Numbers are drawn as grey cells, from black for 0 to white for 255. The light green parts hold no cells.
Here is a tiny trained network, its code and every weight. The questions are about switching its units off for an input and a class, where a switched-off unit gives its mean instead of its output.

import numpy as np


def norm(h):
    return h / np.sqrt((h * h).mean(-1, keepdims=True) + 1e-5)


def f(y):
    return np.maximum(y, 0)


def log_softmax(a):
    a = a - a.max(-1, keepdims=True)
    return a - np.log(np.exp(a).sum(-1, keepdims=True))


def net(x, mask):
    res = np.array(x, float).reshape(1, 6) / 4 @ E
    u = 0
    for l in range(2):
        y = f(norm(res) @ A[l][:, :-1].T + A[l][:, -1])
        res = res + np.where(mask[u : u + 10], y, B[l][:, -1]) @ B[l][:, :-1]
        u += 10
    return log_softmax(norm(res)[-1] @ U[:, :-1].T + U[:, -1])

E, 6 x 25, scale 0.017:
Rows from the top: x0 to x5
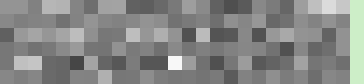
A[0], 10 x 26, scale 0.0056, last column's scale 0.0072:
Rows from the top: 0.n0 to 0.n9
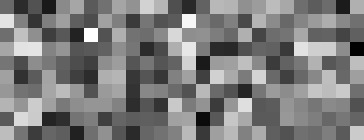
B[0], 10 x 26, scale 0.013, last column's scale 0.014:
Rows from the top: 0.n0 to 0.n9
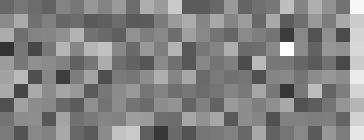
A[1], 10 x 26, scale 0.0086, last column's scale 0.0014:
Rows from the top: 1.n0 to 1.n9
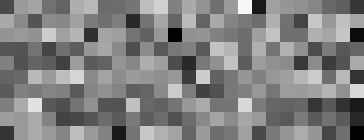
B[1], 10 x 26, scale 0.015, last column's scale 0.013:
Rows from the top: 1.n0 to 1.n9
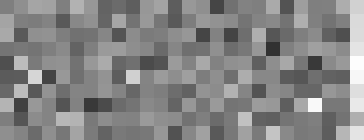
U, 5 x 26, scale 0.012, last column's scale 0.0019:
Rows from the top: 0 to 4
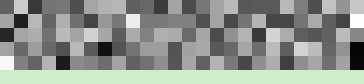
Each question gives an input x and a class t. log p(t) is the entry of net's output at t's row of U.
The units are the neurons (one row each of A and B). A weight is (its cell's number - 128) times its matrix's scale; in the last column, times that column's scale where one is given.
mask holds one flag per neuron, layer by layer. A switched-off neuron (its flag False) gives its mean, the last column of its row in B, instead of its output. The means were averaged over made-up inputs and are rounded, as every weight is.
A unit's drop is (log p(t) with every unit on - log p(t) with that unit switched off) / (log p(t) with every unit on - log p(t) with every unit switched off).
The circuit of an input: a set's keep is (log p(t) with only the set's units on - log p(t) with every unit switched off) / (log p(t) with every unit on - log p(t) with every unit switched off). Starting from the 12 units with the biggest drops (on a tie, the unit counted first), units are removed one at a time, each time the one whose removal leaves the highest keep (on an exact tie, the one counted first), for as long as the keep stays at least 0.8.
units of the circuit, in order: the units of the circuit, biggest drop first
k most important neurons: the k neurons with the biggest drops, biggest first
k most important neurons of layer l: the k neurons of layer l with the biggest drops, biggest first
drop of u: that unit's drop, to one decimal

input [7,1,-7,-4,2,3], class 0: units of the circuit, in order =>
(0.n3)
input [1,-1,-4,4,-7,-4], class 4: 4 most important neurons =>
(0.n3; 0.n1; 0.n5; 1.n1)
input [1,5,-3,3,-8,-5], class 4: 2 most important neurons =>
(0.n3; 1.n1)
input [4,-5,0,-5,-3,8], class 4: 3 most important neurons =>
(1.n1; 0.n1; 0.n9)
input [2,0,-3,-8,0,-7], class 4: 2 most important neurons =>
(0.n1; 0.n0)
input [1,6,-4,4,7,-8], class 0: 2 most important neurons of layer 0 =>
(0.n3; 0.n6)
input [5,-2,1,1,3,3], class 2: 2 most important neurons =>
(0.n9; 1.n5)
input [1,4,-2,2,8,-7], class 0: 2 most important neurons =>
(0.n3; 1.n5)
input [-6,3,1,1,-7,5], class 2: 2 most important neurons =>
(0.n9; 0.n4)
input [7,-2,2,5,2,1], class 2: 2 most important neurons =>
(0.n3; 1.n5)
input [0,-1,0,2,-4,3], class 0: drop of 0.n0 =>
0.7
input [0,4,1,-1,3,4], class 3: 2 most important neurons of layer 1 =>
(1.n7; 1.n4)
